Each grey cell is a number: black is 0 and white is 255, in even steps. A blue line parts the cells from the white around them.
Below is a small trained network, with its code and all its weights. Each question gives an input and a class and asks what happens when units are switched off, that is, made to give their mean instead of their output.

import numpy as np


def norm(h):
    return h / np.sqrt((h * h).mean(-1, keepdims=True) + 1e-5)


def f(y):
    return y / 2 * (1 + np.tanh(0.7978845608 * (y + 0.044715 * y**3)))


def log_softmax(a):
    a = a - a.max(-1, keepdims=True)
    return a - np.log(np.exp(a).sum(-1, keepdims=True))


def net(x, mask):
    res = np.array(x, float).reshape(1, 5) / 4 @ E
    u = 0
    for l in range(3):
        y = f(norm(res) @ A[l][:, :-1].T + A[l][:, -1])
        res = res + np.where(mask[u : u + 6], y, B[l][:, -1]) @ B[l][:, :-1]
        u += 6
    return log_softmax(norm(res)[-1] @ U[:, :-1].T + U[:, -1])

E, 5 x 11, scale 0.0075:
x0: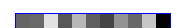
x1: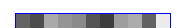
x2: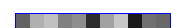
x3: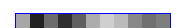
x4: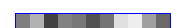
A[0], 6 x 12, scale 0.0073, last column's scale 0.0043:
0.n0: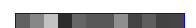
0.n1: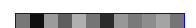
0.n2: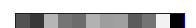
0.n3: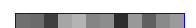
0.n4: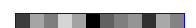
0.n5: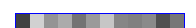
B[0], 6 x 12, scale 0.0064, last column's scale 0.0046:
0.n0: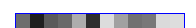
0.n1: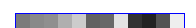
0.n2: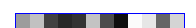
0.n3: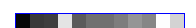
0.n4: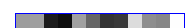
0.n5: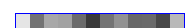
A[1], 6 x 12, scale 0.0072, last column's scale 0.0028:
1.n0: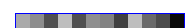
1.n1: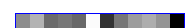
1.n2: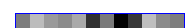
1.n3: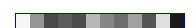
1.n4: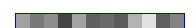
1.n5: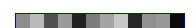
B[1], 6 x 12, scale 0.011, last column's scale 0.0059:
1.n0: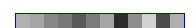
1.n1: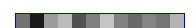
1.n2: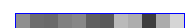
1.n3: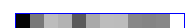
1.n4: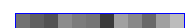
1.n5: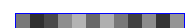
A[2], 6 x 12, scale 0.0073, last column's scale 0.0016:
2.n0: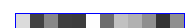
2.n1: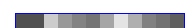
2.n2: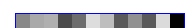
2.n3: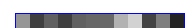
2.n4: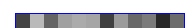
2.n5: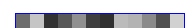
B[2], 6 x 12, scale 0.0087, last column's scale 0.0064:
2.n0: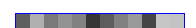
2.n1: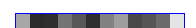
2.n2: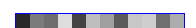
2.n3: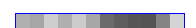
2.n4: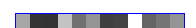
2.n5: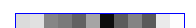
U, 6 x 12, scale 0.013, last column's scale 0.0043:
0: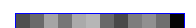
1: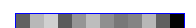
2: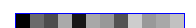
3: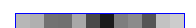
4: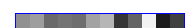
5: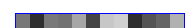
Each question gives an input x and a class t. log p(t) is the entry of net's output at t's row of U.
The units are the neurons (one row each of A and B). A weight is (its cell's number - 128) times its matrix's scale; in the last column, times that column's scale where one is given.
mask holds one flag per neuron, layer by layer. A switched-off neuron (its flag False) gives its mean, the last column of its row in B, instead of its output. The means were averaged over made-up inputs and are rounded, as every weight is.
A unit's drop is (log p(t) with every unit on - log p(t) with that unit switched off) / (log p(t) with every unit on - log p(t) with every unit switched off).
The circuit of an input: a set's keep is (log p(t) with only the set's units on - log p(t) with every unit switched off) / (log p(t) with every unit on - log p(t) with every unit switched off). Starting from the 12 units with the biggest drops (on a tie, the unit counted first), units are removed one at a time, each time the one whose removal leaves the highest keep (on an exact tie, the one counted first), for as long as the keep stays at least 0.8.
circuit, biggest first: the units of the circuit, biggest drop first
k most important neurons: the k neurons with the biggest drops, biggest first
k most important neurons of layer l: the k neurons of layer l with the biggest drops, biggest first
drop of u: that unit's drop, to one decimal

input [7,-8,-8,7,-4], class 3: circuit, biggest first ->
(2.n0)
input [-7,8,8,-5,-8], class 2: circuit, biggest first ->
(0.n2 2.n5)
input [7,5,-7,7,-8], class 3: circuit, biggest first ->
(0.n2 2.n0 0.n1)
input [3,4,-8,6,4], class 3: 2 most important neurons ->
(0.n1 1.n3)
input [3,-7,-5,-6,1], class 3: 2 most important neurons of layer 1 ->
(1.n2 1.n3)
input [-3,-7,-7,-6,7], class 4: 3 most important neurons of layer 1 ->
(1.n0 1.n2 1.n4)
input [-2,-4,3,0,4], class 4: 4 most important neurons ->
(1.n5 0.n4 1.n2 0.n0)
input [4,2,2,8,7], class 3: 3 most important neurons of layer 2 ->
(2.n5 2.n0 2.n3)
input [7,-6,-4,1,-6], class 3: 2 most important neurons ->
(1.n3 1.n1)
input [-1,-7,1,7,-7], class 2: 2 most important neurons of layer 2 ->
(2.n2 2.n0)
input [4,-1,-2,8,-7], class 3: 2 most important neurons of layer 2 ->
(2.n0 2.n1)
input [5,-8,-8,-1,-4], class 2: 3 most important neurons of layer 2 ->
(2.n0 2.n5 2.n3)
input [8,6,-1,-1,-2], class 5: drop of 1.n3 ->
-0.1
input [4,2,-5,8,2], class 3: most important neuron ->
(1.n3)
